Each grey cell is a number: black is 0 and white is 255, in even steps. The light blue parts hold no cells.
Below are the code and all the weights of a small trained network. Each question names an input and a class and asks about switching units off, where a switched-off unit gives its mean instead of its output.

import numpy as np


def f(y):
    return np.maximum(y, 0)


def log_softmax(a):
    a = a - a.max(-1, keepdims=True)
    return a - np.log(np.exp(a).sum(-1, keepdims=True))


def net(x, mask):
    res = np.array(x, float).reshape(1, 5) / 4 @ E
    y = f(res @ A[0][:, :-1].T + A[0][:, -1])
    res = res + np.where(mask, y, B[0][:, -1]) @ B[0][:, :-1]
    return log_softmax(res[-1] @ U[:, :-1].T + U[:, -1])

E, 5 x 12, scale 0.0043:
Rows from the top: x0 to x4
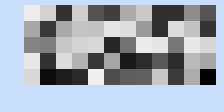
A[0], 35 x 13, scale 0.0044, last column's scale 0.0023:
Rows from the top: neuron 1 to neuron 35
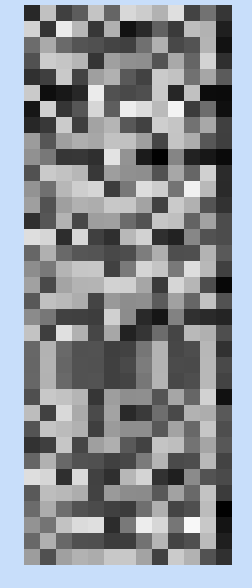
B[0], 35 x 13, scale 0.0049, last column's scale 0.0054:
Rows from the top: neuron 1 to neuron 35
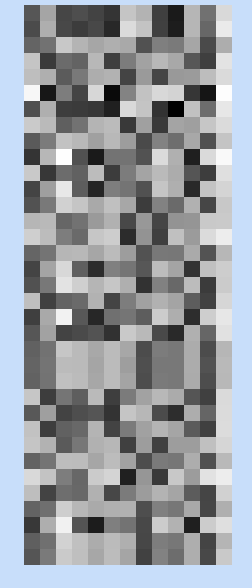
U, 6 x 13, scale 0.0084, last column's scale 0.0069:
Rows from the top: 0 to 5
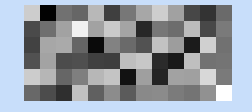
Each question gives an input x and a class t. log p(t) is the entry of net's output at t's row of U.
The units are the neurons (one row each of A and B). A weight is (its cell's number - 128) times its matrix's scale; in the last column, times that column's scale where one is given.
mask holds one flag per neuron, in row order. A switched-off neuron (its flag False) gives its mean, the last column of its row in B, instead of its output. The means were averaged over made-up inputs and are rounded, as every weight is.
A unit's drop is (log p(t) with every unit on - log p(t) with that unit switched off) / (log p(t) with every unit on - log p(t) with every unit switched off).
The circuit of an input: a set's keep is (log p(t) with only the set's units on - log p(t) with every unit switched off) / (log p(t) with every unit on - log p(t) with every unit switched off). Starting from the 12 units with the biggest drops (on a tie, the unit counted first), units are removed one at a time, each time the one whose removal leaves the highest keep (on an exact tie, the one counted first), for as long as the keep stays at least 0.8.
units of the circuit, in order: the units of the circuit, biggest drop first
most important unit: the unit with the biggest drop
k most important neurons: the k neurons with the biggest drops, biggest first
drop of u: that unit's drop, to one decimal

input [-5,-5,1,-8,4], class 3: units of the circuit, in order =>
[neuron 7]
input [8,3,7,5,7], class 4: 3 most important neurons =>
[neuron 30; neuron 15; neuron 10]
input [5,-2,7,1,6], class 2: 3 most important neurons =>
[neuron 33; neuron 12; neuron 17]
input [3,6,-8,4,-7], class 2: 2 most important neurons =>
[neuron 10; neuron 20]
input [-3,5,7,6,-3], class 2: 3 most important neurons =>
[neuron 33; neuron 12; neuron 17]
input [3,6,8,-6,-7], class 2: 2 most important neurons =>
[neuron 33; neuron 12]
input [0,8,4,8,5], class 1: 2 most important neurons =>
[neuron 18; neuron 13]
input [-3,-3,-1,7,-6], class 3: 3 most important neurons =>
[neuron 2; neuron 21; neuron 26]
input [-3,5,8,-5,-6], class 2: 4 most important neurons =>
[neuron 33; neuron 12; neuron 17; neuron 6]
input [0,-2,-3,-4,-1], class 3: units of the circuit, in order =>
[neuron 7; neuron 1]
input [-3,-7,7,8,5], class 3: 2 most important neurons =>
[neuron 2; neuron 21]
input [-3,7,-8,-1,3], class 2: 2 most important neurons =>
[neuron 10; neuron 20]
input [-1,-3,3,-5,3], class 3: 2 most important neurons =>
[neuron 7; neuron 1]
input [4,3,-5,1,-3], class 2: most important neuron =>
[neuron 10]
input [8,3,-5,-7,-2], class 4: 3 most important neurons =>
[neuron 30; neuron 15; neuron 2]
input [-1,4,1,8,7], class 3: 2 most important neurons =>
[neuron 2; neuron 21]
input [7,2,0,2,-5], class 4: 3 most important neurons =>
[neuron 30; neuron 15; neuron 6]
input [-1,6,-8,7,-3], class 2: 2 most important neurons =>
[neuron 10; neuron 20]
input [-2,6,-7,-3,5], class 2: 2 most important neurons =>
[neuron 10; neuron 20]
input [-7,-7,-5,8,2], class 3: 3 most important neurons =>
[neuron 2; neuron 21; neuron 26]
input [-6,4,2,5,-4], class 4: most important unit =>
neuron 8
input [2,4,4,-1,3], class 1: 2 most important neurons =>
[neuron 10; neuron 20]
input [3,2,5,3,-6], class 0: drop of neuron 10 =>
0.1
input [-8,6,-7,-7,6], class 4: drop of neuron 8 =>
0.4
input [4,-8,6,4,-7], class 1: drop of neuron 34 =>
0.2
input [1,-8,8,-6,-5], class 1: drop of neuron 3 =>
0.1
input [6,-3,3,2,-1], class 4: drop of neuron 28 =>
0.0
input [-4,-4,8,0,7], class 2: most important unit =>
neuron 33
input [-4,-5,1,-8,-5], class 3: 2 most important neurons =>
[neuron 7; neuron 1]
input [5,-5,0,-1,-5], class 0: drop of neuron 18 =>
0.1
